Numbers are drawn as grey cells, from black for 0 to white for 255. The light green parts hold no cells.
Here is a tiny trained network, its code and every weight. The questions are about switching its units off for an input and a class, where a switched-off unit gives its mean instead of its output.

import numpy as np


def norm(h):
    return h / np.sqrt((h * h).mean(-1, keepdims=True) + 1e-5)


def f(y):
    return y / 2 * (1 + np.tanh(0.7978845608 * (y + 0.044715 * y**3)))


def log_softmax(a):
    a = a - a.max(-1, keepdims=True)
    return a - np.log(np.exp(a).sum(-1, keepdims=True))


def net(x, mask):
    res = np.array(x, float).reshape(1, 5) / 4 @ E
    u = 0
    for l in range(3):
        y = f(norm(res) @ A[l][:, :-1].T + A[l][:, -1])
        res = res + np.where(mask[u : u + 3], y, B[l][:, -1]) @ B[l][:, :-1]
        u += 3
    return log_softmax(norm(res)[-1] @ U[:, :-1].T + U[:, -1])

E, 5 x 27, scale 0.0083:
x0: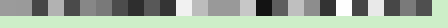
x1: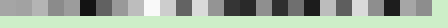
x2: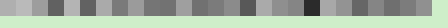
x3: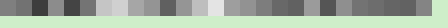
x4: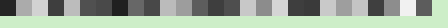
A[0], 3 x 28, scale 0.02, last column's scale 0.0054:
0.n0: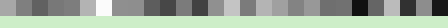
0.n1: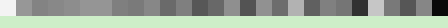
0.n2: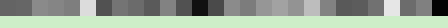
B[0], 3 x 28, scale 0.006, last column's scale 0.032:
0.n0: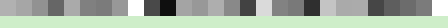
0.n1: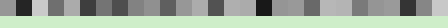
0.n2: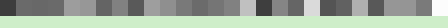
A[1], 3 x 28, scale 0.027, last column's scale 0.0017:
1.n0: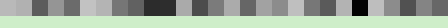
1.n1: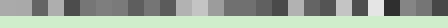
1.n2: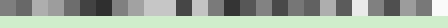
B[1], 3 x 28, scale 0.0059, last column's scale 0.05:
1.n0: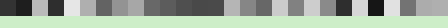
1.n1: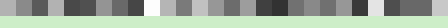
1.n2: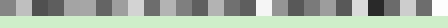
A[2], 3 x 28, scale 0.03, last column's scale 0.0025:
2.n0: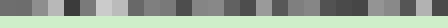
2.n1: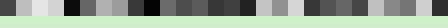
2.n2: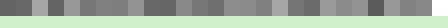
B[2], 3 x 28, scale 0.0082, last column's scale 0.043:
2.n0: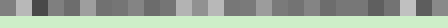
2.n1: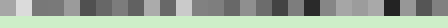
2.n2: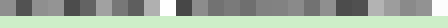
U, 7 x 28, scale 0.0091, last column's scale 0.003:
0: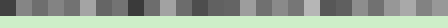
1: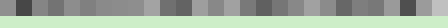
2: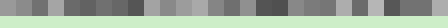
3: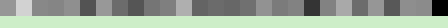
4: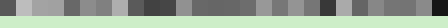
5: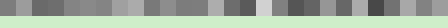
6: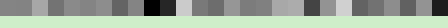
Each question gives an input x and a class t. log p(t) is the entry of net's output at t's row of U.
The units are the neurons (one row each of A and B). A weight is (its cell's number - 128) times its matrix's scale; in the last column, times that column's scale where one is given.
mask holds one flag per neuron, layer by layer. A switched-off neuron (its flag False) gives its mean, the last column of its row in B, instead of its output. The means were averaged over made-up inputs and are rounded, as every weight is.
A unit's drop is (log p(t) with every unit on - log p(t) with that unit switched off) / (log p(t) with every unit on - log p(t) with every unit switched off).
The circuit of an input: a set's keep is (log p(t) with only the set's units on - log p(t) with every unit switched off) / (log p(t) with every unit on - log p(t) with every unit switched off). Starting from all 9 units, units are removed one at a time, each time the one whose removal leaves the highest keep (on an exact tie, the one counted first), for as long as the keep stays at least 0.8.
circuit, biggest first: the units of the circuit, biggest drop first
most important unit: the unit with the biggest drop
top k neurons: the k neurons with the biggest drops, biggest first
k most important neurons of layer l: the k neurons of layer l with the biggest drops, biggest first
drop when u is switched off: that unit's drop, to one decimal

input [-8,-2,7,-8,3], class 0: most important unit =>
0.n0
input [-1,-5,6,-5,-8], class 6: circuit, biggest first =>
(0.n0, 0.n1)
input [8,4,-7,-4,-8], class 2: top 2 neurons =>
(1.n1, 0.n0)
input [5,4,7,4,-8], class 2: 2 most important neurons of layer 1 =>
(1.n1, 1.n2)
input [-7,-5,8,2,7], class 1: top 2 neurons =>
(1.n2, 2.n2)
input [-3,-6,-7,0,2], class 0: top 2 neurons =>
(0.n2, 1.n2)
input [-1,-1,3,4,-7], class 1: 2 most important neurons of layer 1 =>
(1.n2, 1.n0)
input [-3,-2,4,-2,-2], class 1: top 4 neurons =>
(1.n2, 0.n1, 2.n2, 0.n2)
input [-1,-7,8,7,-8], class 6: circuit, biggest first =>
(0.n0, 1.n2)
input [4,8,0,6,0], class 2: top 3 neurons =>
(1.n1, 0.n2, 0.n0)
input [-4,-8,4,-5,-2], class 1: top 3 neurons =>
(1.n2, 0.n0, 2.n2)
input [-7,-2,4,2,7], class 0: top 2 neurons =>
(0.n0, 1.n2)
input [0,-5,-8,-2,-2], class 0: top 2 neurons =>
(0.n2, 1.n2)
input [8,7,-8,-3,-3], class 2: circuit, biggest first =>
(1.n1)
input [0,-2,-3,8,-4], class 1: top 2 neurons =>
(1.n2, 1.n0)
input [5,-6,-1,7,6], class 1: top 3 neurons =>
(1.n2, 0.n2, 1.n0)
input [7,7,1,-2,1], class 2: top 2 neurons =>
(1.n1, 0.n2)
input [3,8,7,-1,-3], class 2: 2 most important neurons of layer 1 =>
(1.n1, 1.n0)
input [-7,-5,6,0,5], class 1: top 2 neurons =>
(1.n2, 2.n2)
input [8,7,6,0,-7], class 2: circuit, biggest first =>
(1.n1)
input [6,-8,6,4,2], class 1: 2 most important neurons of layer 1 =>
(1.n0, 1.n2)
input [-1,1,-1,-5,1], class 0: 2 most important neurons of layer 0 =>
(0.n0, 0.n2)
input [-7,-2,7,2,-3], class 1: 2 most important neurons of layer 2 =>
(2.n2, 2.n0)
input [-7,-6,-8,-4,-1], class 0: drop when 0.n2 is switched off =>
1.0
